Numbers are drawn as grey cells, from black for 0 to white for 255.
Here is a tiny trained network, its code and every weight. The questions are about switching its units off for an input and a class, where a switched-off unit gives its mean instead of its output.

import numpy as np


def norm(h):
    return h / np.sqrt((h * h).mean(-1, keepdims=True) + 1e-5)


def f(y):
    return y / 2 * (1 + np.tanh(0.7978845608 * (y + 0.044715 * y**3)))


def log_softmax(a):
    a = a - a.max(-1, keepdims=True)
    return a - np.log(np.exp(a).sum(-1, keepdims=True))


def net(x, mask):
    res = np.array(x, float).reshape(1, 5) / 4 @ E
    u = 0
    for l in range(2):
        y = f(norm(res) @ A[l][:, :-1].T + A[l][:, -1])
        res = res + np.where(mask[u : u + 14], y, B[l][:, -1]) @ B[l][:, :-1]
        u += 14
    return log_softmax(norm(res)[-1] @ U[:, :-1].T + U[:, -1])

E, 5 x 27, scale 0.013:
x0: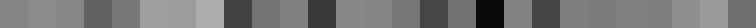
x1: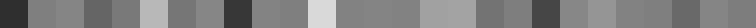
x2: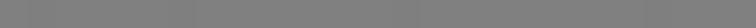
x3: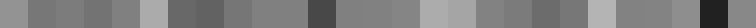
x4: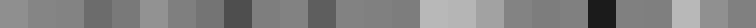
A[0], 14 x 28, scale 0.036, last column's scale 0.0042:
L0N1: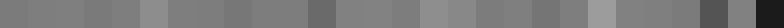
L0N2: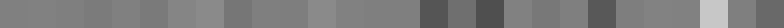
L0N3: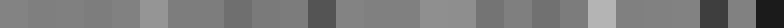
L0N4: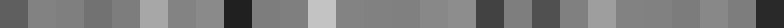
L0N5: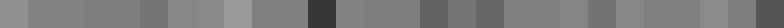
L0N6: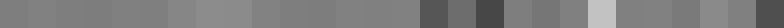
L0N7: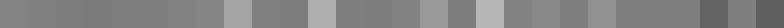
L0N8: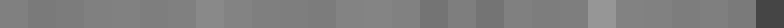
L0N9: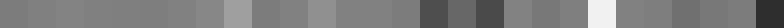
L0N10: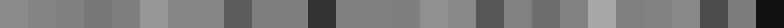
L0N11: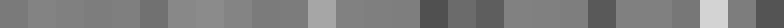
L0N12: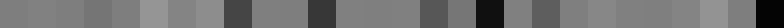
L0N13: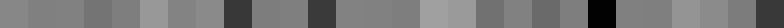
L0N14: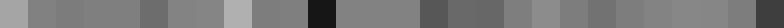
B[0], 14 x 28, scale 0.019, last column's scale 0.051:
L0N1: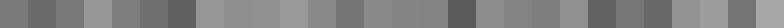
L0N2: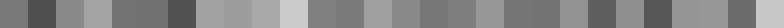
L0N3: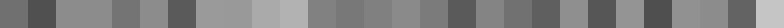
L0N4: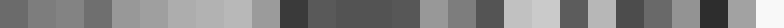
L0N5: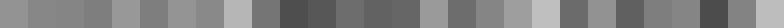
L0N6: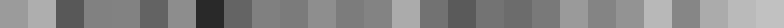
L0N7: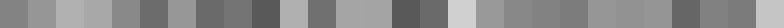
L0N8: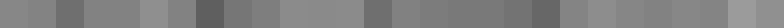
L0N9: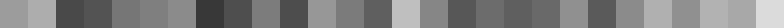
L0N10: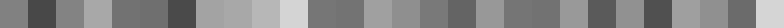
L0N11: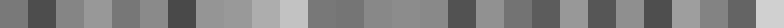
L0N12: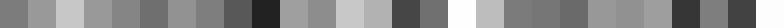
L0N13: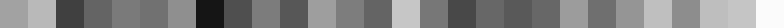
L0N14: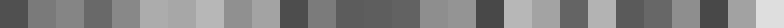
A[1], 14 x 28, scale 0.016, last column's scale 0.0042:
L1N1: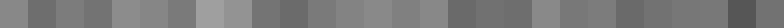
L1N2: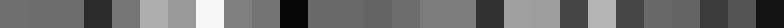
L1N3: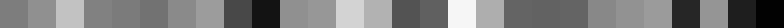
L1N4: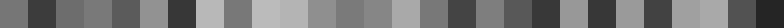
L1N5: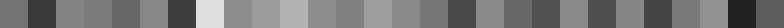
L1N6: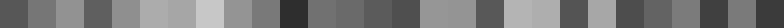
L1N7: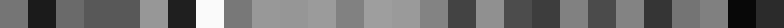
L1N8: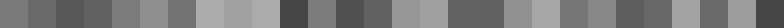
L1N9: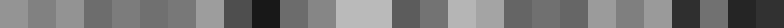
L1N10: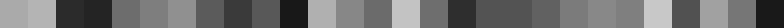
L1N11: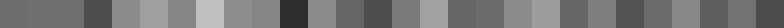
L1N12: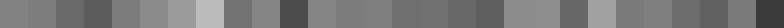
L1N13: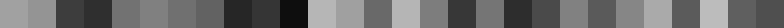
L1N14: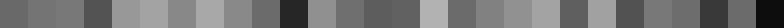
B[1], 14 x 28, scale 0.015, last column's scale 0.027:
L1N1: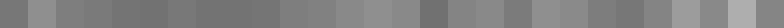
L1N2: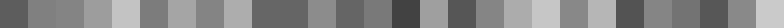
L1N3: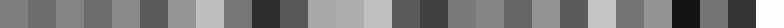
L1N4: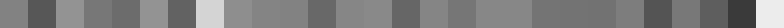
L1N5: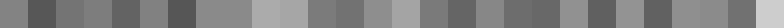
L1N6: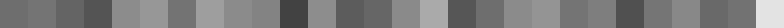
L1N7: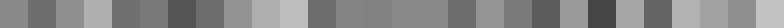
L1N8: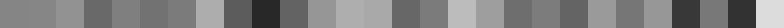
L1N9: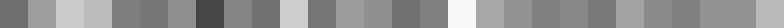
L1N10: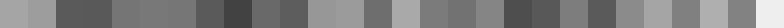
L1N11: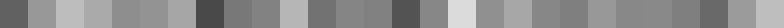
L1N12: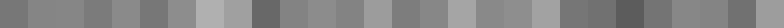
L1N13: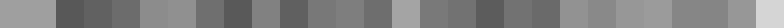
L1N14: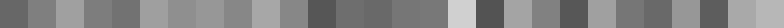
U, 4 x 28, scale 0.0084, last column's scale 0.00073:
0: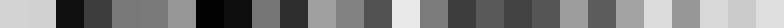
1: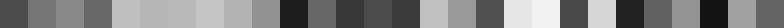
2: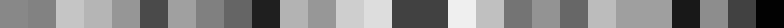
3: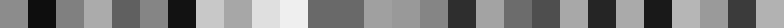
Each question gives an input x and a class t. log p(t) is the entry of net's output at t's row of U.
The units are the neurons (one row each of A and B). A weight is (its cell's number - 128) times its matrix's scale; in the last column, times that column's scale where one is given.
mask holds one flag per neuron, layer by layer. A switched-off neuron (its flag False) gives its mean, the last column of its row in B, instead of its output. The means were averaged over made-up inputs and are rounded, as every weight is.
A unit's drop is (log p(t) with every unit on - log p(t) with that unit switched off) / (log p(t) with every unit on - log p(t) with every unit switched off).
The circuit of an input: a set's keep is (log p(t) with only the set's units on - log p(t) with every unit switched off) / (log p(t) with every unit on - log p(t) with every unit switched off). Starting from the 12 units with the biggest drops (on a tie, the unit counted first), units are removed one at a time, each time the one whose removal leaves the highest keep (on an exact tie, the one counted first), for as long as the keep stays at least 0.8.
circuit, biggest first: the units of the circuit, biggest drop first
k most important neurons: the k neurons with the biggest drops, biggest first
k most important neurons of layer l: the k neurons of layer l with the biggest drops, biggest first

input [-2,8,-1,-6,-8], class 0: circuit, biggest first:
[L0N9]
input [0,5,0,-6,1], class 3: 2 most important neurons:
[L0N11; L0N2]
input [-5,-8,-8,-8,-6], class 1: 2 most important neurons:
[L0N13; L0N10]
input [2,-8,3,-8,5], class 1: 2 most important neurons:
[L0N14; L0N5]
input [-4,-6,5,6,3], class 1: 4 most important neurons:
[L0N14; L0N11; L0N2; L0N12]
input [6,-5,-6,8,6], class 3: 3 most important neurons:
[L0N10; L0N4; L0N3]
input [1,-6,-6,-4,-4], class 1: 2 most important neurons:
[L0N14; L0N13]
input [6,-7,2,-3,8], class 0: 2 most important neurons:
[L0N13; L0N4]
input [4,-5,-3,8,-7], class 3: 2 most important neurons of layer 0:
[L0N10; L0N3]
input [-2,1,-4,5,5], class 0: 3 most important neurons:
[L0N13; L0N11; L0N2]
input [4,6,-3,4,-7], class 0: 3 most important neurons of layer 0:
[L0N9; L0N6; L0N14]
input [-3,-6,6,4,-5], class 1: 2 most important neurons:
[L0N14; L0N13]
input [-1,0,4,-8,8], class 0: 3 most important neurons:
[L0N13; L0N10; L0N3]
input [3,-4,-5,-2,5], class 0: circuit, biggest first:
[L0N13]
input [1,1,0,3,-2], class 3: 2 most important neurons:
[L0N10; L0N3]
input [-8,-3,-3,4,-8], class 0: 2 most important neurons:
[L0N9; L0N12]
